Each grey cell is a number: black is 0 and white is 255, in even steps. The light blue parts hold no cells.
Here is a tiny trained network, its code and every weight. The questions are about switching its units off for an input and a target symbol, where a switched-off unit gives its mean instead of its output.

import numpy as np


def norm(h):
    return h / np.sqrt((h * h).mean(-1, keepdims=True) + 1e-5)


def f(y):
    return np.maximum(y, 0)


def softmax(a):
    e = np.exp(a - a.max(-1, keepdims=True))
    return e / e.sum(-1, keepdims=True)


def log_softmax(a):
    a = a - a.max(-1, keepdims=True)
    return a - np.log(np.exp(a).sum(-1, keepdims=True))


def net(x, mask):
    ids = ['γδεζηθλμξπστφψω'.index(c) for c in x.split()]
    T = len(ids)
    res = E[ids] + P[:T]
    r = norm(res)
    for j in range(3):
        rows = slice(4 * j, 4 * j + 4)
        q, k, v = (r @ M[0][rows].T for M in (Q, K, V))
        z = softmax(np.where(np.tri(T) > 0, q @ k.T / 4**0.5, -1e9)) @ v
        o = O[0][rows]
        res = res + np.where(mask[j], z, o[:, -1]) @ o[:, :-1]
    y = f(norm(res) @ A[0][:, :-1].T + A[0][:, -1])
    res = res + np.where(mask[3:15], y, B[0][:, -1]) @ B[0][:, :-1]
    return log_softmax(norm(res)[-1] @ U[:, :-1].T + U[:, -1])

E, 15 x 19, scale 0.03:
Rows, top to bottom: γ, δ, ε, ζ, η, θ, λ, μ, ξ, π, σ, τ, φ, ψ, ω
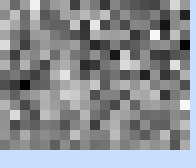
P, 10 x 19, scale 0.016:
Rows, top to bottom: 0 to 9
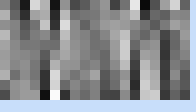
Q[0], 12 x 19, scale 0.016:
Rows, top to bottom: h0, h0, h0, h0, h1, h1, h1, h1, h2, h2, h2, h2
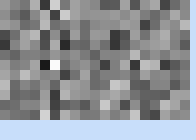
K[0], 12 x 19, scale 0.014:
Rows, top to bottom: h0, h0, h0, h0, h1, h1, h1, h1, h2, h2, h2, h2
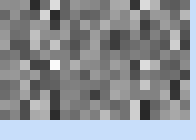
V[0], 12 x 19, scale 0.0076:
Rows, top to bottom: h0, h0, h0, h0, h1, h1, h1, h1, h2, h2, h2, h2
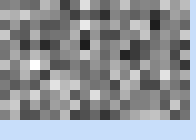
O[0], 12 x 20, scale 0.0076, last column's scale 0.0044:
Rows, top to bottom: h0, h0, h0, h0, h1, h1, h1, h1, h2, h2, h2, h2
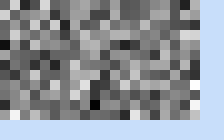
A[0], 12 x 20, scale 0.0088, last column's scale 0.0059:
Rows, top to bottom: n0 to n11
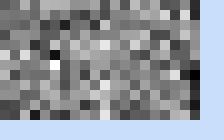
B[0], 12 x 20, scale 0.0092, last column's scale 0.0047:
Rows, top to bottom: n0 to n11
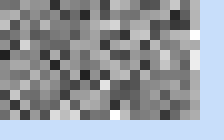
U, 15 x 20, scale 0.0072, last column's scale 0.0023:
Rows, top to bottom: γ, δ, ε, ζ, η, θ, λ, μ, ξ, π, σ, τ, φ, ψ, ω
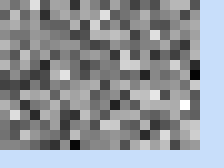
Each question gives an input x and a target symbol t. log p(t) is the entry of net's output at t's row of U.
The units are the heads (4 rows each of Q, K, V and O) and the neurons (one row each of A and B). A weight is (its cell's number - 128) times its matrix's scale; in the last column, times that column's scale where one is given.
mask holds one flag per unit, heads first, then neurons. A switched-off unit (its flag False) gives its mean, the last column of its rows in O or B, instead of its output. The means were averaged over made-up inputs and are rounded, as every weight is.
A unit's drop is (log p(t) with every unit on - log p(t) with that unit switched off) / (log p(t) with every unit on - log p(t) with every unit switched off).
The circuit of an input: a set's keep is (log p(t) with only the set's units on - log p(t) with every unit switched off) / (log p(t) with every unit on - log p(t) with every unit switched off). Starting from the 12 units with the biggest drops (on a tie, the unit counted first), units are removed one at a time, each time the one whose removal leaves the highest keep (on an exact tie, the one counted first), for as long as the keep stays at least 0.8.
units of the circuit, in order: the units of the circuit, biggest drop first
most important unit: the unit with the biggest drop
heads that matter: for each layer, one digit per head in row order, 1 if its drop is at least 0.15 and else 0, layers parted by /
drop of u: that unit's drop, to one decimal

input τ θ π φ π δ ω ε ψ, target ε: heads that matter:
001
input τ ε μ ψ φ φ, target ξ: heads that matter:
011
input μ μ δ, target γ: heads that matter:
110
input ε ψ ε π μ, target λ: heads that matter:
110
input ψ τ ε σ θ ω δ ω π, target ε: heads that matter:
001
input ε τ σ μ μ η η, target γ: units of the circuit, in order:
(h1, h0)
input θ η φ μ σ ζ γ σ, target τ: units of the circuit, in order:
(h0)
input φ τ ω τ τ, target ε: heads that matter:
001
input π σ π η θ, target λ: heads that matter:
010
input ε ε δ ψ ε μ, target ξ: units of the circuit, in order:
(h1, h2)
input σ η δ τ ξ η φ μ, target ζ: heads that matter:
001
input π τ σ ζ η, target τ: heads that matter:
100
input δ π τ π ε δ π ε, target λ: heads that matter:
110
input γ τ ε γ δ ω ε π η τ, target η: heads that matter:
100
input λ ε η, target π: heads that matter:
110
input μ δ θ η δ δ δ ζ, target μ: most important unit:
h2
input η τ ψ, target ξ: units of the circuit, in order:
(h1, h2)
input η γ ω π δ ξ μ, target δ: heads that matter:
110
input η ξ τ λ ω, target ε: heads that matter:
001
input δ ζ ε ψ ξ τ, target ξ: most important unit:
h1
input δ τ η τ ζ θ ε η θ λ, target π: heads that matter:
010
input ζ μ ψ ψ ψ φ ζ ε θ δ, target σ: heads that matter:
111
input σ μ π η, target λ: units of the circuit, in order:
(h0, h1)
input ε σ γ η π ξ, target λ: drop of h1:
0.4
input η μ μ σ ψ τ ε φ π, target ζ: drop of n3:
0.1
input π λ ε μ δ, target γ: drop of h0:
0.2
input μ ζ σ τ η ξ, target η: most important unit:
h0
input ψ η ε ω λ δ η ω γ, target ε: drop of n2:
0.0
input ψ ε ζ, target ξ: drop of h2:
0.1
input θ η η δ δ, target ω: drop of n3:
0.1
